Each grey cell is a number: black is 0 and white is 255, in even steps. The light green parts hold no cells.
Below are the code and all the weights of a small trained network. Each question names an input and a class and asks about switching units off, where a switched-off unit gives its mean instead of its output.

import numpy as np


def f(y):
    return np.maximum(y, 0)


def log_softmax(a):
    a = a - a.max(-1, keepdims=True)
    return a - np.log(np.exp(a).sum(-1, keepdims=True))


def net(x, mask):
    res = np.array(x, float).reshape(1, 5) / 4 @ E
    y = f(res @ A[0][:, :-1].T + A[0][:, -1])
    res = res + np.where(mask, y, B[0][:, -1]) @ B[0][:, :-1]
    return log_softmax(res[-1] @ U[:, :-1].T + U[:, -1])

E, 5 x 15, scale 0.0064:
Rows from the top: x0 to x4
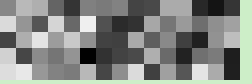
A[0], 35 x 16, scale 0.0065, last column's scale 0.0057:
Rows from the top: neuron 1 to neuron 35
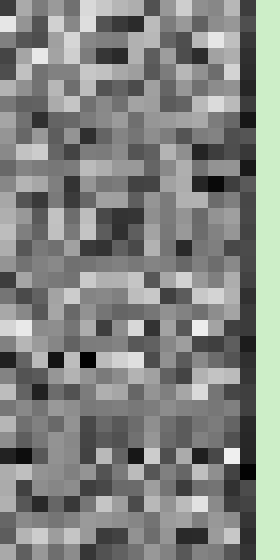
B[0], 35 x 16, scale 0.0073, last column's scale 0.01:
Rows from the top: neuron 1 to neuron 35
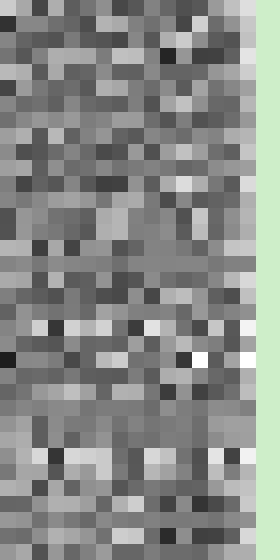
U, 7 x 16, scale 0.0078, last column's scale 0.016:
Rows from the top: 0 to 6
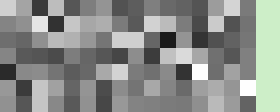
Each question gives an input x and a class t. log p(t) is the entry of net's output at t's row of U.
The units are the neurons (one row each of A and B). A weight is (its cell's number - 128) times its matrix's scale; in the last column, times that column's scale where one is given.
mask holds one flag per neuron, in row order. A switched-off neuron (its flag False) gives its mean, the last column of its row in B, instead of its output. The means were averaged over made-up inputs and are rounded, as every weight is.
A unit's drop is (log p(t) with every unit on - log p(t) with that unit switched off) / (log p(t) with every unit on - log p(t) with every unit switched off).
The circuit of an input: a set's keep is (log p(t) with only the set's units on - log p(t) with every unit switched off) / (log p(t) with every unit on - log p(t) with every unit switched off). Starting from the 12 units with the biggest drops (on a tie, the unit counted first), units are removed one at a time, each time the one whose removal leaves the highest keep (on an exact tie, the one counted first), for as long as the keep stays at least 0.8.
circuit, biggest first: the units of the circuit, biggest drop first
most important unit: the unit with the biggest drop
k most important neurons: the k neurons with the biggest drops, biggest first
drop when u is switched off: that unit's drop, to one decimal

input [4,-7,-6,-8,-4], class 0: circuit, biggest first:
neuron 1
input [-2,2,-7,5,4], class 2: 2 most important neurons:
neuron 32; neuron 25
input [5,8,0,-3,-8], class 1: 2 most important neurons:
neuron 29; neuron 23
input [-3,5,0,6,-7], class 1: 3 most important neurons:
neuron 29; neuron 1; neuron 18
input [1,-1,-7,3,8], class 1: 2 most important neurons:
neuron 21; neuron 30
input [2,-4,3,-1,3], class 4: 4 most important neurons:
neuron 29; neuron 23; neuron 32; neuron 25
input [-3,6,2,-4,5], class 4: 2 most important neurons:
neuron 29; neuron 2
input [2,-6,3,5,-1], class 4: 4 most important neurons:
neuron 23; neuron 1; neuron 18; neuron 5
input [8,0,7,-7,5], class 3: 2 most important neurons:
neuron 12; neuron 10
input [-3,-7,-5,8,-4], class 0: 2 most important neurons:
neuron 16; neuron 31
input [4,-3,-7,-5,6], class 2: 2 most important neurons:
neuron 32; neuron 29
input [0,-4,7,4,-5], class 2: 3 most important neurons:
neuron 4; neuron 34; neuron 21
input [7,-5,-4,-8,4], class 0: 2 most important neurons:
neuron 1; neuron 18
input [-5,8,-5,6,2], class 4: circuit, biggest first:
neuron 2
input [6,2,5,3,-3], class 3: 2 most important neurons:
neuron 12; neuron 10
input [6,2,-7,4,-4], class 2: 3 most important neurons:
neuron 32; neuron 25; neuron 13
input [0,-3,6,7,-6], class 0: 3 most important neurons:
neuron 16; neuron 21; neuron 31
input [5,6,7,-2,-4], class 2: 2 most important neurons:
neuron 34; neuron 4
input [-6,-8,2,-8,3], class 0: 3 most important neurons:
neuron 1; neuron 18; neuron 5
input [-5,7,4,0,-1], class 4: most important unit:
neuron 2
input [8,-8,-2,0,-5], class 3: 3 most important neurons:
neuron 12; neuron 10; neuron 22
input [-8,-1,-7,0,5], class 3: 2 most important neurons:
neuron 19; neuron 3
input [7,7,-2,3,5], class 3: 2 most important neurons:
neuron 12; neuron 23
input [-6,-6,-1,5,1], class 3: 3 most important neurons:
neuron 19; neuron 3; neuron 7
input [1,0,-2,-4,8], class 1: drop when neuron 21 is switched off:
0.7
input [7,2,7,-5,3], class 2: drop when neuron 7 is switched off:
0.2
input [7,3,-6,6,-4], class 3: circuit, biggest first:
neuron 12
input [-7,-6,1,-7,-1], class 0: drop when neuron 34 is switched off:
0.0
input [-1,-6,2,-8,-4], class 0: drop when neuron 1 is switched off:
0.1
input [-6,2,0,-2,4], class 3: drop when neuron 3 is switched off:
0.1
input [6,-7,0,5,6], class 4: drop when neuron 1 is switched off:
0.2
